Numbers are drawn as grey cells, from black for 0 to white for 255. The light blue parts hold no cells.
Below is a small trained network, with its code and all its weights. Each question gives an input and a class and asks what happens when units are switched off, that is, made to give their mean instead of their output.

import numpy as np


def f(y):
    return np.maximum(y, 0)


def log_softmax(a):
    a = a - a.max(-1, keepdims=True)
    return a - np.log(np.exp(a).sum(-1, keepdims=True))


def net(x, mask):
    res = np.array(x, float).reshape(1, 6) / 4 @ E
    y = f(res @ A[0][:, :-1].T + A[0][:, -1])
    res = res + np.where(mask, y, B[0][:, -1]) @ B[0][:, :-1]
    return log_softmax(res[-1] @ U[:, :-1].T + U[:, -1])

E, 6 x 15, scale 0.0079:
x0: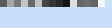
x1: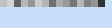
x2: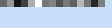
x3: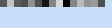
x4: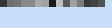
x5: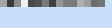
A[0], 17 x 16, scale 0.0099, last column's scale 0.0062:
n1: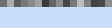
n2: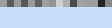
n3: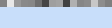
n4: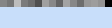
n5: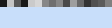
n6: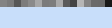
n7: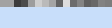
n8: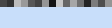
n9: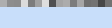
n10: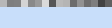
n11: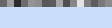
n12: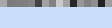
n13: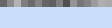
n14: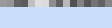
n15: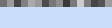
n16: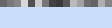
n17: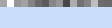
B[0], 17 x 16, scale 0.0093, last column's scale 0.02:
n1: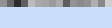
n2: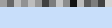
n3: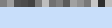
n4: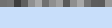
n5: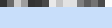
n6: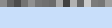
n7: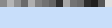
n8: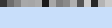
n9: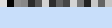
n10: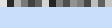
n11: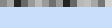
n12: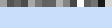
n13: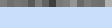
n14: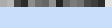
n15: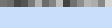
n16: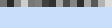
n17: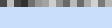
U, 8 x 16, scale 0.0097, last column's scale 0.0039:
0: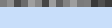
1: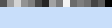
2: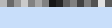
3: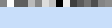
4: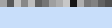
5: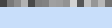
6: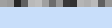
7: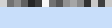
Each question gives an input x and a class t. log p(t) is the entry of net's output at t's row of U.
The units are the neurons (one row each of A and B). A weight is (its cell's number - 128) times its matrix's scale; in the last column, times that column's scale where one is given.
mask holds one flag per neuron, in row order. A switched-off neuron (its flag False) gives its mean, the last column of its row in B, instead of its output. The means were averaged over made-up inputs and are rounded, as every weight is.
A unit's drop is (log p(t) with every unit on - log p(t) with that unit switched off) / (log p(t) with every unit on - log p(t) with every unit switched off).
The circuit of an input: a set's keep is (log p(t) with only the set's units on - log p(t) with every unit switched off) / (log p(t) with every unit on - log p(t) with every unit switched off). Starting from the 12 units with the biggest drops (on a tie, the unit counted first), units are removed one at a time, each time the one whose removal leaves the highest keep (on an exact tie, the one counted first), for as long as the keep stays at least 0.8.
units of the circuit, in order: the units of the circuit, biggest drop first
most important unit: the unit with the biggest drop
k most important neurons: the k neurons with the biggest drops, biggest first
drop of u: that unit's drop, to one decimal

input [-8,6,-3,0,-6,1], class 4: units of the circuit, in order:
(n2)
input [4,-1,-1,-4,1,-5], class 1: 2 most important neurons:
(n9 n10)
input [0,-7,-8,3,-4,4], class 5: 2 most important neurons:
(n14 n7)
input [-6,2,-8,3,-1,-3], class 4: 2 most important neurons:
(n2 n11)
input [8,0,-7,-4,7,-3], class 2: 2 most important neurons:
(n16 n5)
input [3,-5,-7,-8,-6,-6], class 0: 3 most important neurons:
(n4 n9 n10)
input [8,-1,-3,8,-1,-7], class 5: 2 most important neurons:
(n5 n12)
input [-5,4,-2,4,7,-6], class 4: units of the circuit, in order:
(n5 n2)
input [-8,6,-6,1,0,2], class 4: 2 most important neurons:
(n2 n12)
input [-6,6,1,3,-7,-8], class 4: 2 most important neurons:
(n2 n12)
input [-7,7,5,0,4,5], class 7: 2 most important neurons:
(n9 n10)
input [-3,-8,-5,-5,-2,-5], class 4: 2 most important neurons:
(n5 n14)
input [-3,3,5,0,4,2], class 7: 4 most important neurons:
(n9 n10 n5 n8)
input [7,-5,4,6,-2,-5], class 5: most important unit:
n5
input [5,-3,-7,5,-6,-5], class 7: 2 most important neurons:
(n3 n11)
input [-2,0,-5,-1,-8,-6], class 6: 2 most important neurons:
(n5 n9)
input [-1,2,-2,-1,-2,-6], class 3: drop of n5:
0.1
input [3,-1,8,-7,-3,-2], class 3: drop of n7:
0.2
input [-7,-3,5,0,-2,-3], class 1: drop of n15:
0.1
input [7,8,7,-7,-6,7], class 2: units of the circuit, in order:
(n16)
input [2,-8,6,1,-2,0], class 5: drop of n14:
0.2
